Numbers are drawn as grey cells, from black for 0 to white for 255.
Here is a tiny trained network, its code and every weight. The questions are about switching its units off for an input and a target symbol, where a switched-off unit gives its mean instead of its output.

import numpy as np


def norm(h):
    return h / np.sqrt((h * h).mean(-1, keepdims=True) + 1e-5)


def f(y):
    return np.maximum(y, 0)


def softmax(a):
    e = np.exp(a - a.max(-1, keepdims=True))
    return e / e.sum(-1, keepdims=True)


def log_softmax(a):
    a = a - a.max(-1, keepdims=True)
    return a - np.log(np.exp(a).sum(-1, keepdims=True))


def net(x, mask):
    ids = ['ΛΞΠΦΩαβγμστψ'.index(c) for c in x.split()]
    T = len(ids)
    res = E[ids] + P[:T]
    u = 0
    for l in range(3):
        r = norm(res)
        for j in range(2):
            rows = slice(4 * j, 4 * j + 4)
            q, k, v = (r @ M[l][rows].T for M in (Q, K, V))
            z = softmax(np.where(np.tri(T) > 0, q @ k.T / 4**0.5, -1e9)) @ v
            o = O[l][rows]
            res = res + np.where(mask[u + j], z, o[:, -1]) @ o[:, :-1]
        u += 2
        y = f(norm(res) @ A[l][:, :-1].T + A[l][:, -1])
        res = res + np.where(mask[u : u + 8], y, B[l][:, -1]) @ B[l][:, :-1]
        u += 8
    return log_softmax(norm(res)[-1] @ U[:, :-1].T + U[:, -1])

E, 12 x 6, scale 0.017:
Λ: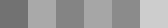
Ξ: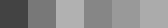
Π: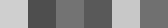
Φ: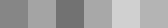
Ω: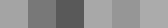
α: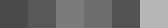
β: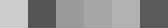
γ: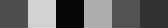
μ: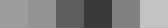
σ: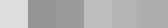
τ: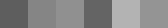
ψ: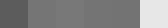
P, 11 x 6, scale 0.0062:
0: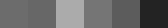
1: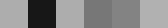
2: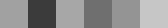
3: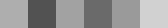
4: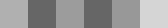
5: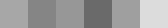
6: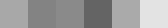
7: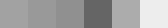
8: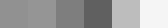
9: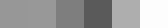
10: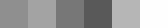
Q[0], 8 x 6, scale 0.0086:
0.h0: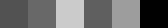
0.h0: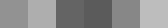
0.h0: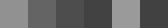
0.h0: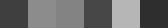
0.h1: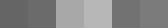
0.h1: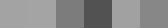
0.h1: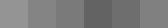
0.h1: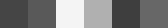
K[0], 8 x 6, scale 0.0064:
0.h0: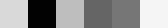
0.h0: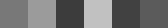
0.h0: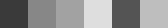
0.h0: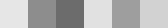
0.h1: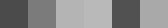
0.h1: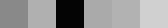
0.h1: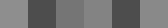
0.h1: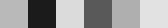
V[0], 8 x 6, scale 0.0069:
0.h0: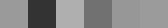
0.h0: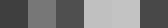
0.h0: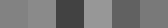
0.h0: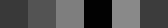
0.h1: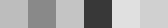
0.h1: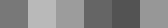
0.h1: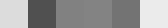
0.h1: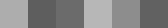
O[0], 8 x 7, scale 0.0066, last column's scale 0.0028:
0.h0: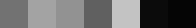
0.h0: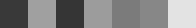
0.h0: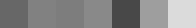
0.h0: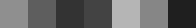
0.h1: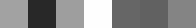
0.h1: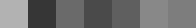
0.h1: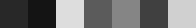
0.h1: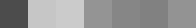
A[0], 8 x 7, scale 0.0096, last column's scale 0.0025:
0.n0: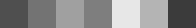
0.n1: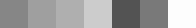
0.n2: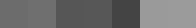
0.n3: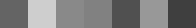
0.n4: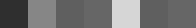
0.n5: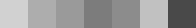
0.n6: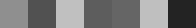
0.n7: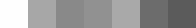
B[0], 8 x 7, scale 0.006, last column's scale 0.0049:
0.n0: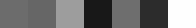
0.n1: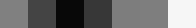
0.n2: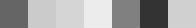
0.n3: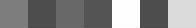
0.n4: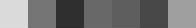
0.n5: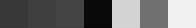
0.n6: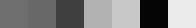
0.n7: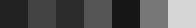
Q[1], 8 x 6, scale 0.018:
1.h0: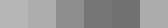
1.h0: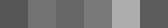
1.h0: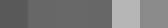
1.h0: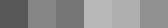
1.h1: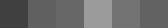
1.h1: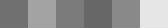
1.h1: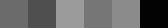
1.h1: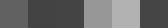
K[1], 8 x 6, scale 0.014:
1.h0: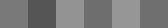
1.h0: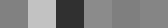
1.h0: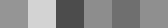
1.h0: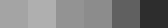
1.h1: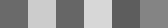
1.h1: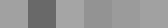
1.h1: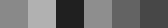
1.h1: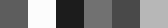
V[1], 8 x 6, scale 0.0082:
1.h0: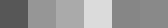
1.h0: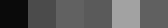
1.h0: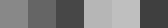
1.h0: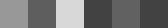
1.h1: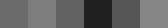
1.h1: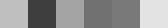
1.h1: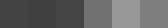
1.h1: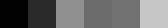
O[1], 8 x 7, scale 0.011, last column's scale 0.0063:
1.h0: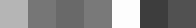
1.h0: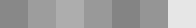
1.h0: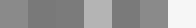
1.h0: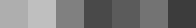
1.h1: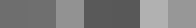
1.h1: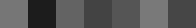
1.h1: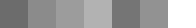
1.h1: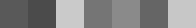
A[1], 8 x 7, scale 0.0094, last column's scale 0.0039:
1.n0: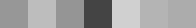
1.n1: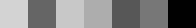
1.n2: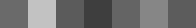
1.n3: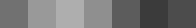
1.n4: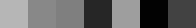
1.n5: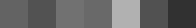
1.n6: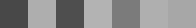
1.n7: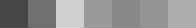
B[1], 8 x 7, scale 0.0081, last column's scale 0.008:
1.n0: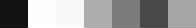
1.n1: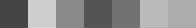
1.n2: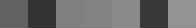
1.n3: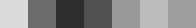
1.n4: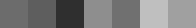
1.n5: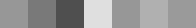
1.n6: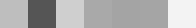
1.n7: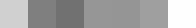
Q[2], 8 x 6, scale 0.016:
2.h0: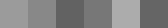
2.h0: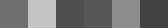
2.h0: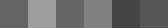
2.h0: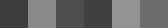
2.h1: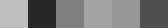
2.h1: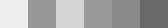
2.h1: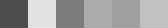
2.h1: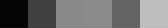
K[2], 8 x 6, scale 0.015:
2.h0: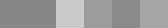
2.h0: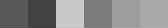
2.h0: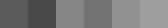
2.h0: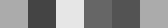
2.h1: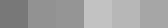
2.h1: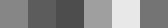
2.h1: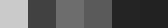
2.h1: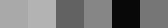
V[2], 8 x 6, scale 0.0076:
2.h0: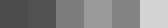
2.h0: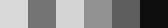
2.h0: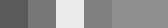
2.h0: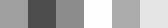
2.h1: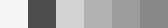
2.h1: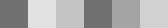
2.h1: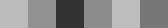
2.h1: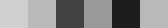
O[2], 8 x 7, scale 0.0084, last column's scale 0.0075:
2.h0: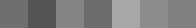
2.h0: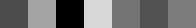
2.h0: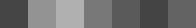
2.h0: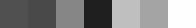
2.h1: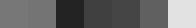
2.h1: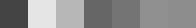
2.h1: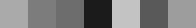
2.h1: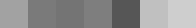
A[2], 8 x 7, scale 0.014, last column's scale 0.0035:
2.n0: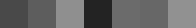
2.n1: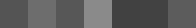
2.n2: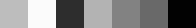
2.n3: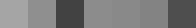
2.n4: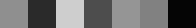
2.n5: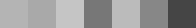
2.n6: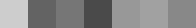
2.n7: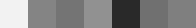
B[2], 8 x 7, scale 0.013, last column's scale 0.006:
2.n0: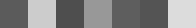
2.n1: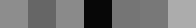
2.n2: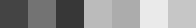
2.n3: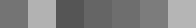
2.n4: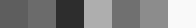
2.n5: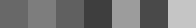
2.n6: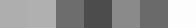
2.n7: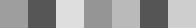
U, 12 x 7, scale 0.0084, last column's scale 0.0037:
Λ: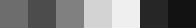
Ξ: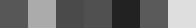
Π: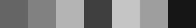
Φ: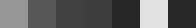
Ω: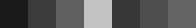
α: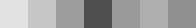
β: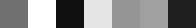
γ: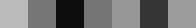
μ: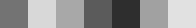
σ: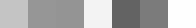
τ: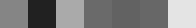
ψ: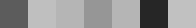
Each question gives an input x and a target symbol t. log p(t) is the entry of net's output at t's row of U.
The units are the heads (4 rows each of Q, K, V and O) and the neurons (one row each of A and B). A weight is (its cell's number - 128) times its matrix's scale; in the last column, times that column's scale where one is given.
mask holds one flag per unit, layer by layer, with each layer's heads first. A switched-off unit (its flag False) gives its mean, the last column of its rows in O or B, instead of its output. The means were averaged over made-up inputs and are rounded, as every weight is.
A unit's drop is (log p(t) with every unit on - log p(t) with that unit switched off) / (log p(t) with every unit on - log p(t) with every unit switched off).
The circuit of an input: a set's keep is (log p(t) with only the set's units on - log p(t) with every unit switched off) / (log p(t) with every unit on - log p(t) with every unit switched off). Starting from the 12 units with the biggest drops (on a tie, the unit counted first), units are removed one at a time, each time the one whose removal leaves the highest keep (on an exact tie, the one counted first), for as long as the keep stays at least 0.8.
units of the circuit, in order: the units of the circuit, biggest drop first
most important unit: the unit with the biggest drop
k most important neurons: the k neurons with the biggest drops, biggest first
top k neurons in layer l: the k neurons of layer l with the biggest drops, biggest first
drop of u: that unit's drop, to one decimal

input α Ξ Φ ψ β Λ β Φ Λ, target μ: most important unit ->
0.h0
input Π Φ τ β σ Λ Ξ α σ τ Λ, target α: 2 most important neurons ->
(1.n4 1.n3)
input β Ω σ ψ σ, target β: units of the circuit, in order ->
(2.h0 1.h0)
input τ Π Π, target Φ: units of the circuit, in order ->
(1.h0 0.n7)
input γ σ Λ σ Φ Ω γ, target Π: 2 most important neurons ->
(0.n5 1.n6)
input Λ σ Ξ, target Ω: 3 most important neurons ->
(0.n1 2.n4 2.n0)
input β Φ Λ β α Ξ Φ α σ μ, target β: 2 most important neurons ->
(2.n2 0.n6)
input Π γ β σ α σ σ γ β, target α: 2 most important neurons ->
(1.n4 0.n3)
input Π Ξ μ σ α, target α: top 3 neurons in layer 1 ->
(1.n4 1.n3 1.n1)
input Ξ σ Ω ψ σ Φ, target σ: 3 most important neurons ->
(0.n4 0.n0 2.n7)
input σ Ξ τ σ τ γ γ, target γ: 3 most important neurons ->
(0.n6 0.n3 1.n6)
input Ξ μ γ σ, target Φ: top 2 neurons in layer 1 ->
(1.n0 1.n1)
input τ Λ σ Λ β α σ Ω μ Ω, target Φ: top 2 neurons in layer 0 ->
(0.n4 0.n6)
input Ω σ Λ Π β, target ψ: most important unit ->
0.h1
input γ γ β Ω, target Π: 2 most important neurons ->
(0.n5 2.n5)
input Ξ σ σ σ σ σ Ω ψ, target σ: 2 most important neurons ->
(0.n4 0.n0)
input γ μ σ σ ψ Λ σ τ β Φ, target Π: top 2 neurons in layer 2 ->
(2.n5 2.n2)
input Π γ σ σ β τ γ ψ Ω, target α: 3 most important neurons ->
(1.n4 1.n3 1.n6)
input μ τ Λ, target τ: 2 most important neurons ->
(2.n7 2.n1)
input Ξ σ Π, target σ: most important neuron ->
(0.n0)
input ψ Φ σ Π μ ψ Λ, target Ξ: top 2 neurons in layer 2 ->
(2.n0 2.n1)
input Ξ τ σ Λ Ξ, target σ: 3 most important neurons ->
(0.n4 0.n0 2.n7)
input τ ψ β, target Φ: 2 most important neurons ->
(0.n4 1.n6)
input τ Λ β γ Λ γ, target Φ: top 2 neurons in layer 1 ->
(1.n0 1.n6)
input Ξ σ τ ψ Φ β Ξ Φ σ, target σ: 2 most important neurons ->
(0.n4 0.n0)
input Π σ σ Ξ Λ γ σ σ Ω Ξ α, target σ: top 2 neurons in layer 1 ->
(1.n6 1.n7)
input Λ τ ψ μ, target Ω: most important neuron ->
(0.n1)
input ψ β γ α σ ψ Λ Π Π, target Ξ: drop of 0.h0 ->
0.2
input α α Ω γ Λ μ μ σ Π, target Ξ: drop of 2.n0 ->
0.2
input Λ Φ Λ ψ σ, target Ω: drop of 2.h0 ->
0.1
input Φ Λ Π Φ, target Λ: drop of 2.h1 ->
0.0
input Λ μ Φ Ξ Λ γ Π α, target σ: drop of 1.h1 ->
0.6
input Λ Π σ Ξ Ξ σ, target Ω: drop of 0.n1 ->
0.4
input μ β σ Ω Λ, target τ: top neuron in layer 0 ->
(0.n0)
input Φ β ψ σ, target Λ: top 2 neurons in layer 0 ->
(0.n5 0.n1)
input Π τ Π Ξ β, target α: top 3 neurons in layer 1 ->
(1.n4 1.n3 1.n1)
